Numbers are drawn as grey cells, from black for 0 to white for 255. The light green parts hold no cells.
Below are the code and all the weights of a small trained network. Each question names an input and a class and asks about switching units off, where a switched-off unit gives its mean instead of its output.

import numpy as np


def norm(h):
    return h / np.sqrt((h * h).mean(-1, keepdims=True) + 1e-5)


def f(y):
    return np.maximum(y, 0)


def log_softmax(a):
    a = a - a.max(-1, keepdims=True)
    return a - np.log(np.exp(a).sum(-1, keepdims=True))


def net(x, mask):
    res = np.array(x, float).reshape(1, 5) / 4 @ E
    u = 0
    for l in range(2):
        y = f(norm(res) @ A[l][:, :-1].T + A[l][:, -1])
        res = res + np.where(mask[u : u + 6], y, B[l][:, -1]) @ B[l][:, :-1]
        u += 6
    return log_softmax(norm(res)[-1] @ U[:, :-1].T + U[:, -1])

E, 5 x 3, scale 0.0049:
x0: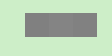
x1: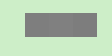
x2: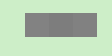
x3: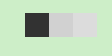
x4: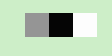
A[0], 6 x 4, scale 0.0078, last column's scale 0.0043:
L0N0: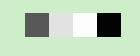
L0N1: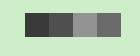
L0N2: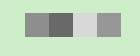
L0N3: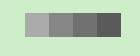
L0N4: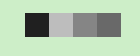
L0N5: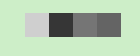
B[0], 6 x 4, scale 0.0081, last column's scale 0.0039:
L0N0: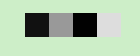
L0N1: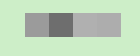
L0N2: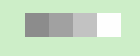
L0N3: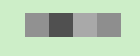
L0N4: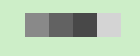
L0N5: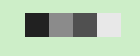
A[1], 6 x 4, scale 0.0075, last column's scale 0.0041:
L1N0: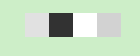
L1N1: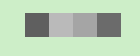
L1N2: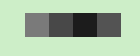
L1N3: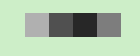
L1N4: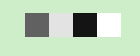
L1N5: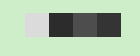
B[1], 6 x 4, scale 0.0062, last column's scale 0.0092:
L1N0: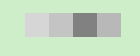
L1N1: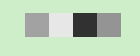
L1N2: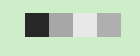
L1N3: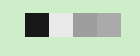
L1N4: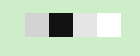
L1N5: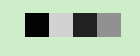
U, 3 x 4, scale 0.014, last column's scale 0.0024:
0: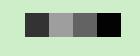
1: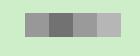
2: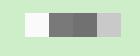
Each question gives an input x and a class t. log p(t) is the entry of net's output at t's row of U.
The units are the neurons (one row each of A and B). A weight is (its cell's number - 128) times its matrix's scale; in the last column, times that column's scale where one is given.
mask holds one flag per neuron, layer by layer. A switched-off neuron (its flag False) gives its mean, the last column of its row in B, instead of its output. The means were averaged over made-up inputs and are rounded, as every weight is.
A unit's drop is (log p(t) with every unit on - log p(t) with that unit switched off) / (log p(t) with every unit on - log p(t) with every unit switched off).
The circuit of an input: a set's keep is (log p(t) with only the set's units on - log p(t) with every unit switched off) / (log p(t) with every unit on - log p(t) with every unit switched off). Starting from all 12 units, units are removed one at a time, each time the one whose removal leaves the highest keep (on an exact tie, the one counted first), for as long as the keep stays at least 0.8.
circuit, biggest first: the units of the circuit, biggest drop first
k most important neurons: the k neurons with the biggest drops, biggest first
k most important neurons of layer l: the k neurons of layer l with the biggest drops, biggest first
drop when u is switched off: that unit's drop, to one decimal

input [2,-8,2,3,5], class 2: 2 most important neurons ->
[L1N0, L0N5]
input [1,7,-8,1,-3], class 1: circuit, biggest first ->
[L1N4]
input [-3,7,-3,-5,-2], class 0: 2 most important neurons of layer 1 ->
[L1N3, L1N5]
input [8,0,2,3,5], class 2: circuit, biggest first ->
[L0N5, L1N0]
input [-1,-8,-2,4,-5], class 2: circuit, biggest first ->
[L1N4, L1N2]
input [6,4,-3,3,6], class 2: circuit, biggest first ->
[L1N0, L0N5]
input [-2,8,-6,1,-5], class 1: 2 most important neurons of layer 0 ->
[L0N2, L0N4]
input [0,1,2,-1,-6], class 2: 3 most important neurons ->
[L1N4, L0N0, L0N5]
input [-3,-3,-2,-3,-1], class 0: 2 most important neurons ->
[L0N2, L1N3]
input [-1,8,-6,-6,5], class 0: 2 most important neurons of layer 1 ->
[L1N4, L1N5]
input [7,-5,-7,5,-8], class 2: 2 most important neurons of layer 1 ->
[L1N4, L1N3]
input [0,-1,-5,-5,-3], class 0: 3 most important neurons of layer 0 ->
[L0N2, L0N0, L0N3]
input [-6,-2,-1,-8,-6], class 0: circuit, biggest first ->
[L1N3, L1N2]
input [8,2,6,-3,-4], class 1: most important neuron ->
[L1N4]
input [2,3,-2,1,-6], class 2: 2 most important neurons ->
[L1N4, L0N0]
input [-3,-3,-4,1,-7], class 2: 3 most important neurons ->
[L1N4, L0N0, L0N5]
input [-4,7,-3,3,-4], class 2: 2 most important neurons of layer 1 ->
[L1N4, L1N5]
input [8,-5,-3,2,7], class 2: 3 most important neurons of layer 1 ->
[L1N0, L1N2, L1N3]
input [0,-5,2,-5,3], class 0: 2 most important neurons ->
[L1N4, L0N0]
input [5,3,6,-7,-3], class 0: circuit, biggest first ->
[L1N3]
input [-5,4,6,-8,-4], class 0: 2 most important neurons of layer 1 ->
[L1N3, L1N5]
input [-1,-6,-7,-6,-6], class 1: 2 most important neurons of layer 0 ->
[L0N4, L0N0]
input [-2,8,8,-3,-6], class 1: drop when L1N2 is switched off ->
0.3
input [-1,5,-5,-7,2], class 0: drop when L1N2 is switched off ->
0.0
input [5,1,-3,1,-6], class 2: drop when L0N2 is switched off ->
-0.1
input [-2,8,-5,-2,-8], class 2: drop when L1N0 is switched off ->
-0.1
